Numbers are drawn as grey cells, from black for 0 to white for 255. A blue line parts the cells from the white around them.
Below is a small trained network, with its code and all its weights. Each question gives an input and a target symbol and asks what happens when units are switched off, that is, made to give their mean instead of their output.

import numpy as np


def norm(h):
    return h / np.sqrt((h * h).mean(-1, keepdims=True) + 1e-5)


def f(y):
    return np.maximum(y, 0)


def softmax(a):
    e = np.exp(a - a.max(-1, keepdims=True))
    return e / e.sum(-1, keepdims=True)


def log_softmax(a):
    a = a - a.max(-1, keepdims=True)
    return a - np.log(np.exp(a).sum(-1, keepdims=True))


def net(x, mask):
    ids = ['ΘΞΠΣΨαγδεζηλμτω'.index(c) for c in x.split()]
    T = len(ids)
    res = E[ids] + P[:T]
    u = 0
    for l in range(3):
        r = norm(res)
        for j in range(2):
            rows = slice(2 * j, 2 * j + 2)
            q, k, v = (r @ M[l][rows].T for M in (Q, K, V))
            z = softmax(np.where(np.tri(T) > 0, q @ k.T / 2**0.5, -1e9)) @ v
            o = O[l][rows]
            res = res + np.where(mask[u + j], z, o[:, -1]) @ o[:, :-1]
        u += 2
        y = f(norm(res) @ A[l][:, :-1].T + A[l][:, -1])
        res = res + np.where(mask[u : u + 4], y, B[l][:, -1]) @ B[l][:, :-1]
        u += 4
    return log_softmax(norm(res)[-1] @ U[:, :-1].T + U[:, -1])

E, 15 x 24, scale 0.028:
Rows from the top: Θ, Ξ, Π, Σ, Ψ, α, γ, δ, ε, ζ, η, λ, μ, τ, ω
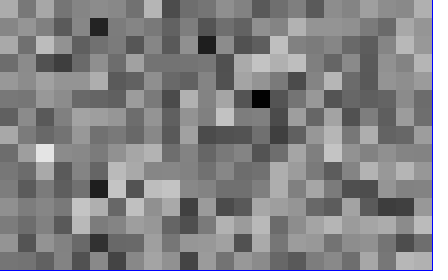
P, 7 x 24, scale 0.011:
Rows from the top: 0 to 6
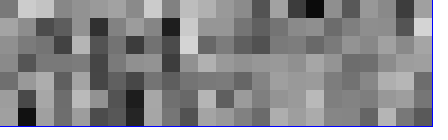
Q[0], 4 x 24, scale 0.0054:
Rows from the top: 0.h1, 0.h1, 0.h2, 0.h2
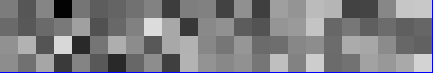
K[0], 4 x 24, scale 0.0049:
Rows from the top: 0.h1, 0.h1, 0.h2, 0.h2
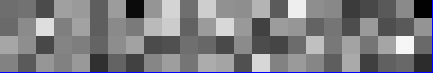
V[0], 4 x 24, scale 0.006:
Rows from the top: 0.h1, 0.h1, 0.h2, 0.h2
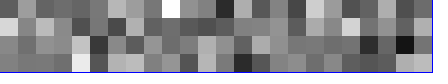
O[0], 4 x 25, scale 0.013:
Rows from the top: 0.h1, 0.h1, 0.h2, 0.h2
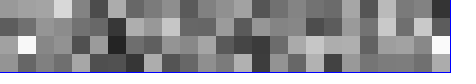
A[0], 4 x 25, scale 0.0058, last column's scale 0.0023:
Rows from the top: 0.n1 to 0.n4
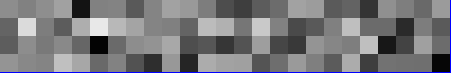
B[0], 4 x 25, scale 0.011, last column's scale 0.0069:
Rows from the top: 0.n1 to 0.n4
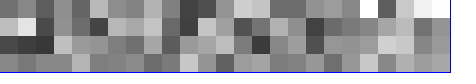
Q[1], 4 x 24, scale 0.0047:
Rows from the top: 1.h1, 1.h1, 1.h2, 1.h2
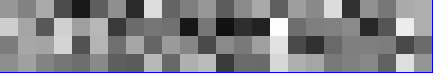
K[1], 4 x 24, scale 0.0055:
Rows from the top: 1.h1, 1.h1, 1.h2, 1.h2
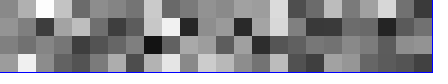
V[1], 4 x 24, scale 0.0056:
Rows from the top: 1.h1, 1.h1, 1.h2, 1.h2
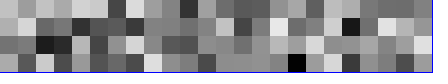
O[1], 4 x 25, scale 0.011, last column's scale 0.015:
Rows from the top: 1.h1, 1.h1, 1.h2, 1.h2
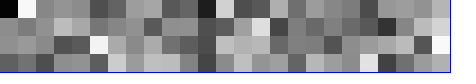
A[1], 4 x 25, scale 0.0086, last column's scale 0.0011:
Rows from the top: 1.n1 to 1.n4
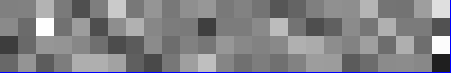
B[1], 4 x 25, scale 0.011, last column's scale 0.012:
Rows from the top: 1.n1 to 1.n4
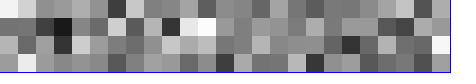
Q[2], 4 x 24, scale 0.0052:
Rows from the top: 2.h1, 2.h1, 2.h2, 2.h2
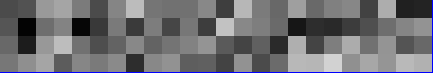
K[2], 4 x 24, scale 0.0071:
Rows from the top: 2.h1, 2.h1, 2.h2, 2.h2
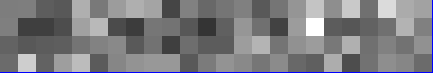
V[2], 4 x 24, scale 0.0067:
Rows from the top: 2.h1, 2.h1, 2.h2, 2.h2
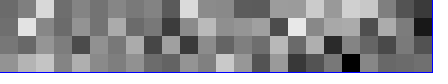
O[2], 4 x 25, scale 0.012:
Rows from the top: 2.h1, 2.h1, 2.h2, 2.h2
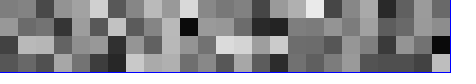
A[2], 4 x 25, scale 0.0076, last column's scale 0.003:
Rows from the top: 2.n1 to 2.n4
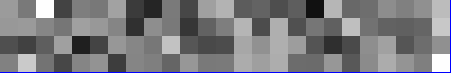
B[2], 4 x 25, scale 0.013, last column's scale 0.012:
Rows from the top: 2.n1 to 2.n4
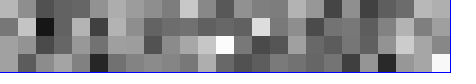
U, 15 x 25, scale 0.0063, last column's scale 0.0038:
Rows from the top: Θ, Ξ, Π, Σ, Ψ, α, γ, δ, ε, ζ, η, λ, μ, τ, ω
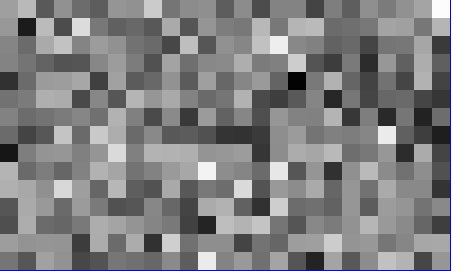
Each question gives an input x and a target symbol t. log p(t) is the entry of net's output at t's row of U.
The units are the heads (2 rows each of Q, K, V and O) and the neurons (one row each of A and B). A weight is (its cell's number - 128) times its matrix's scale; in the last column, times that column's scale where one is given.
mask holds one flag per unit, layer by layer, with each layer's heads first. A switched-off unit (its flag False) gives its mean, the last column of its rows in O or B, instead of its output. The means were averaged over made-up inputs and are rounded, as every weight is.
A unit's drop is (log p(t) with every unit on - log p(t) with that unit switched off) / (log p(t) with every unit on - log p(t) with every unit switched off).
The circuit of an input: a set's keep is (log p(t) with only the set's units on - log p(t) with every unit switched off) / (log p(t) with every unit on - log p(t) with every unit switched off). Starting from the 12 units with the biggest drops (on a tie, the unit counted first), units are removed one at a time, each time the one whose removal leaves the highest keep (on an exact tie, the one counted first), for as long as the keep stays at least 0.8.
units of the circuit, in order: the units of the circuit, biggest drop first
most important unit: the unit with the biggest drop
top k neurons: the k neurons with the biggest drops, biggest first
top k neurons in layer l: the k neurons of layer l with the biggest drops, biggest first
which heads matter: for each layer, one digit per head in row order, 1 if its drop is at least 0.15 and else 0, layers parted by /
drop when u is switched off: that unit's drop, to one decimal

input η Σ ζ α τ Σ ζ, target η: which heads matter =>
10 / 00 / 00
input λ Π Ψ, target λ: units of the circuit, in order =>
[1.h1]
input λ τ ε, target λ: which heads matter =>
01 / 10 / 00
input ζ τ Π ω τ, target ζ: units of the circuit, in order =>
[0.h2 1.h1 2.h1 2.h2]
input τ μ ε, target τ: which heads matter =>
01 / 00 / 00
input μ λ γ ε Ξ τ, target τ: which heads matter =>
01 / 00 / 00
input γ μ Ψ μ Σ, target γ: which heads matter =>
10 / 00 / 00
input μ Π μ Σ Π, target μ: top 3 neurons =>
[0.n2 0.n1 2.n1]
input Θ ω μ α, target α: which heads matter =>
01 / 00 / 01
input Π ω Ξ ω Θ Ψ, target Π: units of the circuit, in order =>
[2.h1 1.h2 0.h2]
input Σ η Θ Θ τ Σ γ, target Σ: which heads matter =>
01 / 01 / 10
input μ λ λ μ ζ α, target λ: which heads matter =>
00 / 10 / 00
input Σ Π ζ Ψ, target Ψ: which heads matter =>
11 / 10 / 00
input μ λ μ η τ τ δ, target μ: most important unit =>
1.h2
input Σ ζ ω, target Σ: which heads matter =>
00 / 01 / 10
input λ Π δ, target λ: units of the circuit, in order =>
[1.h1 1.h2]
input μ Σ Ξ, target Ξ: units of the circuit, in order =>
[1.n3 0.h2]
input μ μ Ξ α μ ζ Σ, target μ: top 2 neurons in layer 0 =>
[0.n2 0.n3]
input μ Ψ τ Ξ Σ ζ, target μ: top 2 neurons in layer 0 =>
[0.n2 0.n1]
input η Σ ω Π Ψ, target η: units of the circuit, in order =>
[0.h1]
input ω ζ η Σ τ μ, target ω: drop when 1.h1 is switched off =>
0.1
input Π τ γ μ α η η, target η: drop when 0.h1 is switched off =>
0.7
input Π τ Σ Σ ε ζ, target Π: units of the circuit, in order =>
[2.h1 1.h2 0.h1]
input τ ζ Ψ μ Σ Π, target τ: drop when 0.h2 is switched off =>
0.7
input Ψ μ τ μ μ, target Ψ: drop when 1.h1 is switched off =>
0.3
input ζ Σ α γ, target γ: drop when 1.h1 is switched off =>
-0.1
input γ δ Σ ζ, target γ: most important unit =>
0.h1
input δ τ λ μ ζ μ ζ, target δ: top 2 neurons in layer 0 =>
[0.n3 0.n1]
